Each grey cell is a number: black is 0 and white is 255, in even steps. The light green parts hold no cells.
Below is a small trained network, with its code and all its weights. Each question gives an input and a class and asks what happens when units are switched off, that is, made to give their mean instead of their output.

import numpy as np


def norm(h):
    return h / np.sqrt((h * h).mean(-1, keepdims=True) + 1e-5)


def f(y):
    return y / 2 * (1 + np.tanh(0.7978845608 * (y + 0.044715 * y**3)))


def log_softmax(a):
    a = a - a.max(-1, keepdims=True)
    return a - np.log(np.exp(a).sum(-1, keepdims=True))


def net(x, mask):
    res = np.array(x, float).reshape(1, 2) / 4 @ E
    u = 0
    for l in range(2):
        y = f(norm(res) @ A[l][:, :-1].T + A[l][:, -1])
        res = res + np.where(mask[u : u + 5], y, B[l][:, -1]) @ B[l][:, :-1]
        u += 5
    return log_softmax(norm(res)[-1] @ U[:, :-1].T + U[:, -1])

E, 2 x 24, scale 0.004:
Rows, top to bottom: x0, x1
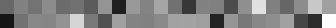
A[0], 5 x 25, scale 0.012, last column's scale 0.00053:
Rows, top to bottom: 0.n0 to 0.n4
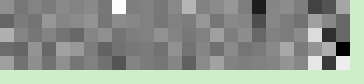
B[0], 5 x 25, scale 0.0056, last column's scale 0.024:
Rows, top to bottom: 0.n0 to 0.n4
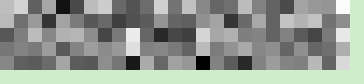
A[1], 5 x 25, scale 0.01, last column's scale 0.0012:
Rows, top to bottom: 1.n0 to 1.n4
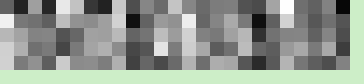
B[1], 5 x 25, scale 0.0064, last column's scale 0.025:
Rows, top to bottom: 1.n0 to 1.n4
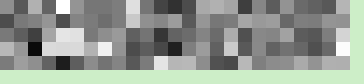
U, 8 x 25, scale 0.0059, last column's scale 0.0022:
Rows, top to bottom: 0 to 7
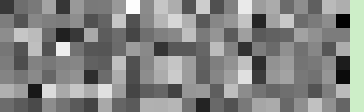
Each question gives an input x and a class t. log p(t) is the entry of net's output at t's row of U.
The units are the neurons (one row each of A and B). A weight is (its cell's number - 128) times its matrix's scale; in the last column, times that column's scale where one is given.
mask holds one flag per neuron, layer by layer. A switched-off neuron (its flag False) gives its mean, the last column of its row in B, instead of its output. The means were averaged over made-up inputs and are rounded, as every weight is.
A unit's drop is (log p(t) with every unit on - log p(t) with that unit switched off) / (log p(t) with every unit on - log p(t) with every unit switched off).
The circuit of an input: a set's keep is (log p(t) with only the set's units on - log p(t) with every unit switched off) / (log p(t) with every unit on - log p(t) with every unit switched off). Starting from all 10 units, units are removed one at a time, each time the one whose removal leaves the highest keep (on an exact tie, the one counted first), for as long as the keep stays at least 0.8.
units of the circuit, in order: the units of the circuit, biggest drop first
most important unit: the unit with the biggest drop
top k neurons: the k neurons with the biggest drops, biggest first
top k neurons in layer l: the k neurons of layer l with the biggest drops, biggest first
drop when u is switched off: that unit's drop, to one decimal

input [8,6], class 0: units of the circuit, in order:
[0.n0 1.n3 0.n4]
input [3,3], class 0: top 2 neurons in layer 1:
[1.n3 1.n2]
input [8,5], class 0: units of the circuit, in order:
[0.n0 1.n3 0.n4]
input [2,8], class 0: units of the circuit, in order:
[0.n0 0.n4 1.n3]
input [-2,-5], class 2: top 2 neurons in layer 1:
[1.n3 1.n4]
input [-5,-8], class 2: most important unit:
0.n2
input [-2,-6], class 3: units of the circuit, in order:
[0.n2 1.n3]
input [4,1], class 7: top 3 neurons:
[0.n0 1.n3 0.n2]
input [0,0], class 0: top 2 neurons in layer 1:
[1.n1 1.n3]
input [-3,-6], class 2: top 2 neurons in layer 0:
[0.n2 0.n4]
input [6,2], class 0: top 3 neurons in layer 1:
[1.n3 1.n2 1.n0]
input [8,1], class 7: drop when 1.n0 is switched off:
0.3
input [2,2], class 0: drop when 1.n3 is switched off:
0.7
